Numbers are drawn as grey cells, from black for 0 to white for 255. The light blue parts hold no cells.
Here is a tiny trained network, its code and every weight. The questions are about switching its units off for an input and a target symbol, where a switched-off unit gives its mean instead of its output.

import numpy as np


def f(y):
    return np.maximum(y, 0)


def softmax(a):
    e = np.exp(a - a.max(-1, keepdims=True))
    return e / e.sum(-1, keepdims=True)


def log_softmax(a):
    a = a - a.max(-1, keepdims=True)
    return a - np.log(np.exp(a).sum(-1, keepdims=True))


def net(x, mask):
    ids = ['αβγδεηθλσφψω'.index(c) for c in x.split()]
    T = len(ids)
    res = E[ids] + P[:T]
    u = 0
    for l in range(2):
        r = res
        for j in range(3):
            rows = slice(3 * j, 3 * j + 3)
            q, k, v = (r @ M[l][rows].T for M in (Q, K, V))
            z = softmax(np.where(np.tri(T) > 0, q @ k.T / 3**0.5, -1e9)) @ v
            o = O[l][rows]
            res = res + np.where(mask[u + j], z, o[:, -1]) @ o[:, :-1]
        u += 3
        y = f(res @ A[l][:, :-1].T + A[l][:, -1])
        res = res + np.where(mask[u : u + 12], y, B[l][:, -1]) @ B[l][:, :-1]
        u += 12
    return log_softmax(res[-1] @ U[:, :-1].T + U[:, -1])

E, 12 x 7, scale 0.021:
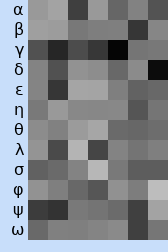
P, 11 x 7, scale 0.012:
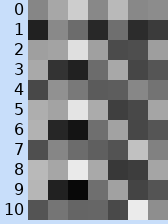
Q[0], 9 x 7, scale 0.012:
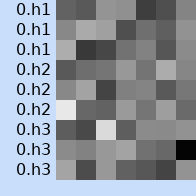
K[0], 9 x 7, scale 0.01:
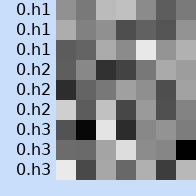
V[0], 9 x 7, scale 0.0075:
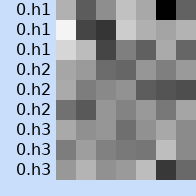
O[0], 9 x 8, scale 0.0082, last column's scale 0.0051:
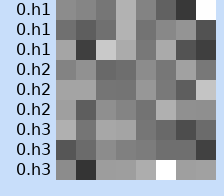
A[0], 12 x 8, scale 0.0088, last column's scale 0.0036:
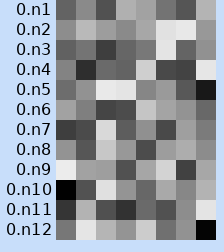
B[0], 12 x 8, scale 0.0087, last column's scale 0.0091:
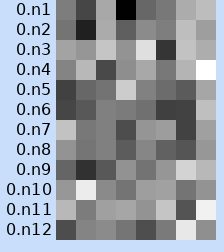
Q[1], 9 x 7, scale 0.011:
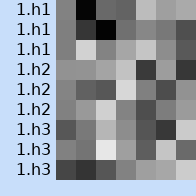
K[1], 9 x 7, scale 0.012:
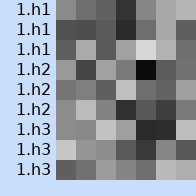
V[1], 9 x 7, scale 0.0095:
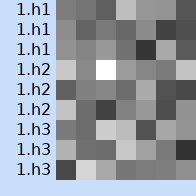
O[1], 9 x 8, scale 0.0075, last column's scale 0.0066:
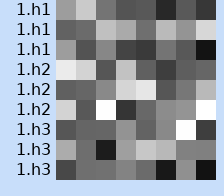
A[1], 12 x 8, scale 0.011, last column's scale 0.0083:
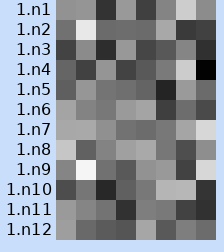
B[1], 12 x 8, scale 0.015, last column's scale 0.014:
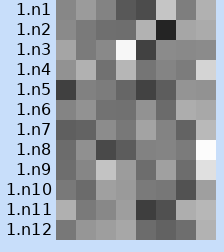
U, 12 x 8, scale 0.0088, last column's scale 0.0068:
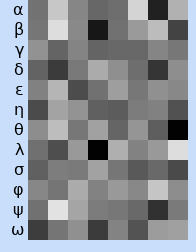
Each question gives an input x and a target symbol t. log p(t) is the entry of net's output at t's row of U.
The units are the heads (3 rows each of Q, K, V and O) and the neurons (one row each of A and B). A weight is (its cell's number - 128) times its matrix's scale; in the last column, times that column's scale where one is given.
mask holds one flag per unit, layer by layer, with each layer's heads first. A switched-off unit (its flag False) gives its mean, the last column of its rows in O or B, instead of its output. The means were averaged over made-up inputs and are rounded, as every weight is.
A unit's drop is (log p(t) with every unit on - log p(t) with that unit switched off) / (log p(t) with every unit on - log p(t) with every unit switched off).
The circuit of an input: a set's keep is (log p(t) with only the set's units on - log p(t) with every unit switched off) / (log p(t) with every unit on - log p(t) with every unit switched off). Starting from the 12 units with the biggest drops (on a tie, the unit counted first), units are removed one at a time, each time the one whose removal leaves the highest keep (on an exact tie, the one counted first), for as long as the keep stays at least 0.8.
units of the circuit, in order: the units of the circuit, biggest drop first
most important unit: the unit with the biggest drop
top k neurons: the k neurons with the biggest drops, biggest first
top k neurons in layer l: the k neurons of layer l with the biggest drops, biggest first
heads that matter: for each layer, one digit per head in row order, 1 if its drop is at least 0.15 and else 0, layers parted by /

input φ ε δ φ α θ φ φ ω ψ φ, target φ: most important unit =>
0.h1
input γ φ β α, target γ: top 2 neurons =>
1.n11; 0.n3
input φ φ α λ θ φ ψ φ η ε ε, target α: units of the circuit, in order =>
0.n10; 1.n2
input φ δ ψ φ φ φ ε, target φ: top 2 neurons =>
0.n2; 1.n4
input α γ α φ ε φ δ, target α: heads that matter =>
101 / 011
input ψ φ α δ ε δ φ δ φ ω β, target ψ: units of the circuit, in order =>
1.h3; 0.h1
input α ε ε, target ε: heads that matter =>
100 / 001
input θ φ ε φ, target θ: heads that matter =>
001 / 011
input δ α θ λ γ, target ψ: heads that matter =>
000 / 000
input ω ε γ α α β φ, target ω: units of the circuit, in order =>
0.n6; 1.h3; 0.n12; 1.n5
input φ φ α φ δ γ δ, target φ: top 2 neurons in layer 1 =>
1.n4; 1.n8
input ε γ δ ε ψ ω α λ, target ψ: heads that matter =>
101 / 001
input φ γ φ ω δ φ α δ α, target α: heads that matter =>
101 / 010
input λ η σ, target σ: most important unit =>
1.n3
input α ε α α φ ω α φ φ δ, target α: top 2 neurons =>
1.n1; 0.n9
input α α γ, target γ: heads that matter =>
000 / 100
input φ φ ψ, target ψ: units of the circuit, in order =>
0.n7; 1.h3; 0.n10
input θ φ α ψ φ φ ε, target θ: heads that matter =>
001 / 011
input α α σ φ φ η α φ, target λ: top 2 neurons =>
0.n11; 0.n9
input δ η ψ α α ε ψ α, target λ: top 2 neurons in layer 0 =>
0.n9; 0.n3
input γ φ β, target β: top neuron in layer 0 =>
0.n11
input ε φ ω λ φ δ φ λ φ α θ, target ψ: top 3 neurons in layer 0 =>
0.n10; 0.n2; 0.n4
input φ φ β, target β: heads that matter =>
101 / 011
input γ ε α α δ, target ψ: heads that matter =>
001 / 001
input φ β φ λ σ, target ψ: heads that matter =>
000 / 011
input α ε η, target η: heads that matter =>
000 / 011
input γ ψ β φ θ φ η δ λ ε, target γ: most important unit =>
0.n11
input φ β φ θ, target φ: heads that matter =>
000 / 101
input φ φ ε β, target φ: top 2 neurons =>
1.n4; 0.n2
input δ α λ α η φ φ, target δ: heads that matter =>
000 / 010
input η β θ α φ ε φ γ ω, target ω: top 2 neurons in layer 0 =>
0.n12; 0.n11
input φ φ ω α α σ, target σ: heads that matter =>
100 / 011
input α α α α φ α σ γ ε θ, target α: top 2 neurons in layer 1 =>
1.n1; 1.n10
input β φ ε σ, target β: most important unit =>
0.h3
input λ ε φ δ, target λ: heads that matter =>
000 / 011
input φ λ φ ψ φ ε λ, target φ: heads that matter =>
000 / 111
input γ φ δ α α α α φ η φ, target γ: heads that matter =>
101 / 111
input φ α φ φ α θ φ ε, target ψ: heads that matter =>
000 / 001
